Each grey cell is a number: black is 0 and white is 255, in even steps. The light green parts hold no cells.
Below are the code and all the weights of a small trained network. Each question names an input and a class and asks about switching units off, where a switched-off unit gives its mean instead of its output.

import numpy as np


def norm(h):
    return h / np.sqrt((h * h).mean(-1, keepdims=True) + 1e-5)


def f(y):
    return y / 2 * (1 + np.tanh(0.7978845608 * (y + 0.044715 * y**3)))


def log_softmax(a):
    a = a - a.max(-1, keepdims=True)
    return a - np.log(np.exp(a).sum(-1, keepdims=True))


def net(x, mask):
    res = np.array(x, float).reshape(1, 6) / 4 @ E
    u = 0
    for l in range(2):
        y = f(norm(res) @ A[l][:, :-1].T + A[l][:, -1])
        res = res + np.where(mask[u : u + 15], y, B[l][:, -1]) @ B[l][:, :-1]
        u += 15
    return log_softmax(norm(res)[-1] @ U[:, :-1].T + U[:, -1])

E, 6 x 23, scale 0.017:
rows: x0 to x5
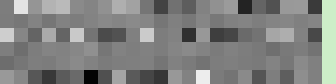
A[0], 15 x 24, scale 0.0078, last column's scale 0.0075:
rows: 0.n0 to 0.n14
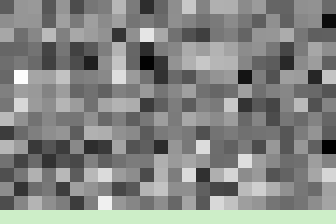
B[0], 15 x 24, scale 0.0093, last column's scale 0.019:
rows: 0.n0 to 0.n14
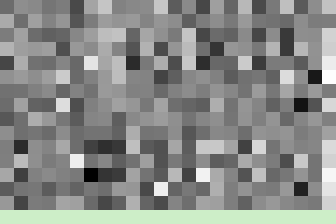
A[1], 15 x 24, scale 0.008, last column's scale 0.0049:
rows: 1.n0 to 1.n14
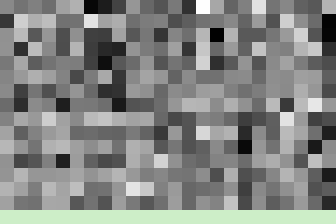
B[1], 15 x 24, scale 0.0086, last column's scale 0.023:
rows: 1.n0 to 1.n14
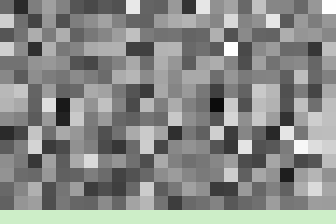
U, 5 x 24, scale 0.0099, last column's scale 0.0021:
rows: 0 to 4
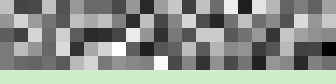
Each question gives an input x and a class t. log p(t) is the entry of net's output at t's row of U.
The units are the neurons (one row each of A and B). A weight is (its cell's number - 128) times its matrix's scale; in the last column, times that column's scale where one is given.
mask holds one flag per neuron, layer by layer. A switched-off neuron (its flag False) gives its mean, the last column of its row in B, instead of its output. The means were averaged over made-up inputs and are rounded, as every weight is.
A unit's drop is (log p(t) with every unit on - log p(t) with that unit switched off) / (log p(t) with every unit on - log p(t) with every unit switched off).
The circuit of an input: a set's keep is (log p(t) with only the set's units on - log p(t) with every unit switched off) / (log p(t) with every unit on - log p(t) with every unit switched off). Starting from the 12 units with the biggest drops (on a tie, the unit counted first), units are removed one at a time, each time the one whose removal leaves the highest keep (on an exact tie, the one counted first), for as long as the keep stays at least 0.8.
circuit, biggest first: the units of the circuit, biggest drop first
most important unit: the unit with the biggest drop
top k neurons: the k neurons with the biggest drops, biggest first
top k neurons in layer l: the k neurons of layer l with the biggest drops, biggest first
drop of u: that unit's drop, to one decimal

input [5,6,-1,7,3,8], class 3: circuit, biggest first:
0.n4
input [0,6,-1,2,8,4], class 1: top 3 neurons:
0.n4, 0.n3, 0.n5
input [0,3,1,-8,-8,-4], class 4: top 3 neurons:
0.n2, 0.n5, 0.n10
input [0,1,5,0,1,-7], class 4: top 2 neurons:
0.n5, 0.n13
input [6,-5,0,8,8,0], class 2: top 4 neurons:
0.n4, 0.n2, 0.n3, 1.n10
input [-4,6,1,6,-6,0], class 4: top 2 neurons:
0.n12, 0.n10
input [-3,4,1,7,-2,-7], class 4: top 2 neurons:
0.n2, 0.n10
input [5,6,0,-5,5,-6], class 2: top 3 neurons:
0.n4, 0.n12, 0.n3
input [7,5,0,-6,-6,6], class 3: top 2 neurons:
0.n4, 0.n12
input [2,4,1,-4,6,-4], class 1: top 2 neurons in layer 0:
0.n2, 0.n10
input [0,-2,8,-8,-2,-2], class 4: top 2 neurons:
0.n5, 0.n13
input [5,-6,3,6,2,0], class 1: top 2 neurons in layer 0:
0.n12, 0.n10
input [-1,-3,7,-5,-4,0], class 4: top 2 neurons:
0.n12, 0.n2
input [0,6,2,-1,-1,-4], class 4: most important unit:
0.n5
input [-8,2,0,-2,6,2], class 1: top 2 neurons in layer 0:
0.n12, 0.n11
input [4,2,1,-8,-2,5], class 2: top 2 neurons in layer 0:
0.n10, 0.n2
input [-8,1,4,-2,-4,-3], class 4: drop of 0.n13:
0.2
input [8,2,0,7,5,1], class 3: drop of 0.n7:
0.8
